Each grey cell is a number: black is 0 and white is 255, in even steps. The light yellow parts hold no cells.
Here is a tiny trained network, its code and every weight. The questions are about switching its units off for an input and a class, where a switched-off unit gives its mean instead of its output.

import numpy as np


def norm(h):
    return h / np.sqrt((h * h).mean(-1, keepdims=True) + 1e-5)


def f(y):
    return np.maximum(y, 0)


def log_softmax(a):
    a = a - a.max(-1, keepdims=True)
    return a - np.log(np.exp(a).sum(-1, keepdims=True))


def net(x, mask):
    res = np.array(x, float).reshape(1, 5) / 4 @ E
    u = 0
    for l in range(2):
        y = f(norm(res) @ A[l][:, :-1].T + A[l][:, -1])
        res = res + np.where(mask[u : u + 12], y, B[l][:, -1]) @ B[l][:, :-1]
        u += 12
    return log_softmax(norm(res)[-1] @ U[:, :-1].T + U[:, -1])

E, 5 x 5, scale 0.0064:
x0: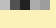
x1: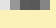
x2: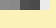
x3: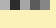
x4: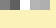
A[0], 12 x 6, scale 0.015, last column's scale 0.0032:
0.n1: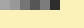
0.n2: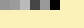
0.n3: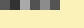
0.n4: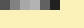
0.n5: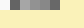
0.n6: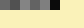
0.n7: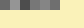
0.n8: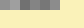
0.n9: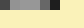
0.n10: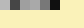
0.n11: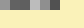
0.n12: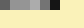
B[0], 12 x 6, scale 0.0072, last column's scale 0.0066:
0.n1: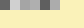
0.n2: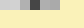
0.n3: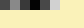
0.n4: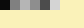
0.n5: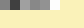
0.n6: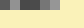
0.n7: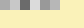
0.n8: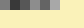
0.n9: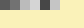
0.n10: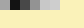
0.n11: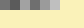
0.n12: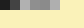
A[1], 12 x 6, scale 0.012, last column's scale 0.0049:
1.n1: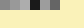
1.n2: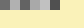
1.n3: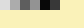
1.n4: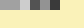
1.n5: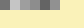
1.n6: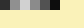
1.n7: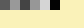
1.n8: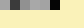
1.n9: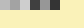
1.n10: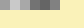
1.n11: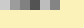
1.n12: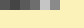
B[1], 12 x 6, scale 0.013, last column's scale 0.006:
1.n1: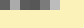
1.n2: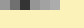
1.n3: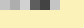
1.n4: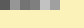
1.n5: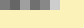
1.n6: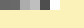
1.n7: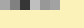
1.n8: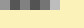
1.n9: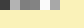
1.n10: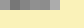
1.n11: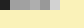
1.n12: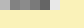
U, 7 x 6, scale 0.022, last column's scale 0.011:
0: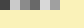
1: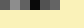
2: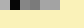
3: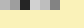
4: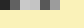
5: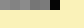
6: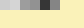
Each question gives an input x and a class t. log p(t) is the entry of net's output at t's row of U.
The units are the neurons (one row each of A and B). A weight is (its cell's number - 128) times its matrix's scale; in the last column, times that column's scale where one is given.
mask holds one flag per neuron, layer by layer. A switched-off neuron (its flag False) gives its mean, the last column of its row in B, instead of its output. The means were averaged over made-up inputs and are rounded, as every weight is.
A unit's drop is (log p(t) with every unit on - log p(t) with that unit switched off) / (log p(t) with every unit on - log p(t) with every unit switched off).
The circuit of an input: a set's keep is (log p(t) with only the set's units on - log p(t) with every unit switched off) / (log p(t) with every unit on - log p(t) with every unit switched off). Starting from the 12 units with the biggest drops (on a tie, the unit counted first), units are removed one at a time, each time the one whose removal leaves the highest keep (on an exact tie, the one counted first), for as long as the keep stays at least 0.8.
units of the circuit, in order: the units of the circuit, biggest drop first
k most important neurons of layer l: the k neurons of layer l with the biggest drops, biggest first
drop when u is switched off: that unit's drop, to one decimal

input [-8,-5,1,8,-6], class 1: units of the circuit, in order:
0.n3
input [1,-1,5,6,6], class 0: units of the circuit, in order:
0.n2, 1.n9
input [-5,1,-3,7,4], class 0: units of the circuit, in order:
0.n2, 1.n9
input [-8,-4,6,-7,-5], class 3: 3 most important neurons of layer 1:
1.n2, 1.n7, 1.n11
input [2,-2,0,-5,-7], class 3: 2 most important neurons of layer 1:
1.n2, 1.n7
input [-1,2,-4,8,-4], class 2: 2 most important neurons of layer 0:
0.n10, 0.n5
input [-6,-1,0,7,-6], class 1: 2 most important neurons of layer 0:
0.n3, 0.n6
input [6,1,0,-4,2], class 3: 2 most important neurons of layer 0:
0.n7, 0.n9
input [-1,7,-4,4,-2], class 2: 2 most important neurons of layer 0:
0.n5, 0.n10
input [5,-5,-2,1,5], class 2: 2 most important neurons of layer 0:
0.n10, 0.n1
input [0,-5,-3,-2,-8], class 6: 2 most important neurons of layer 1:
1.n3, 1.n11
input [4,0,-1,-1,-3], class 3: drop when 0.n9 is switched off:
0.1
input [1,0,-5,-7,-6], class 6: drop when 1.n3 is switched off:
0.2
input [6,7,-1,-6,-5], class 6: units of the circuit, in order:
1.n3
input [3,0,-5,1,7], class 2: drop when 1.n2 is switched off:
0.0
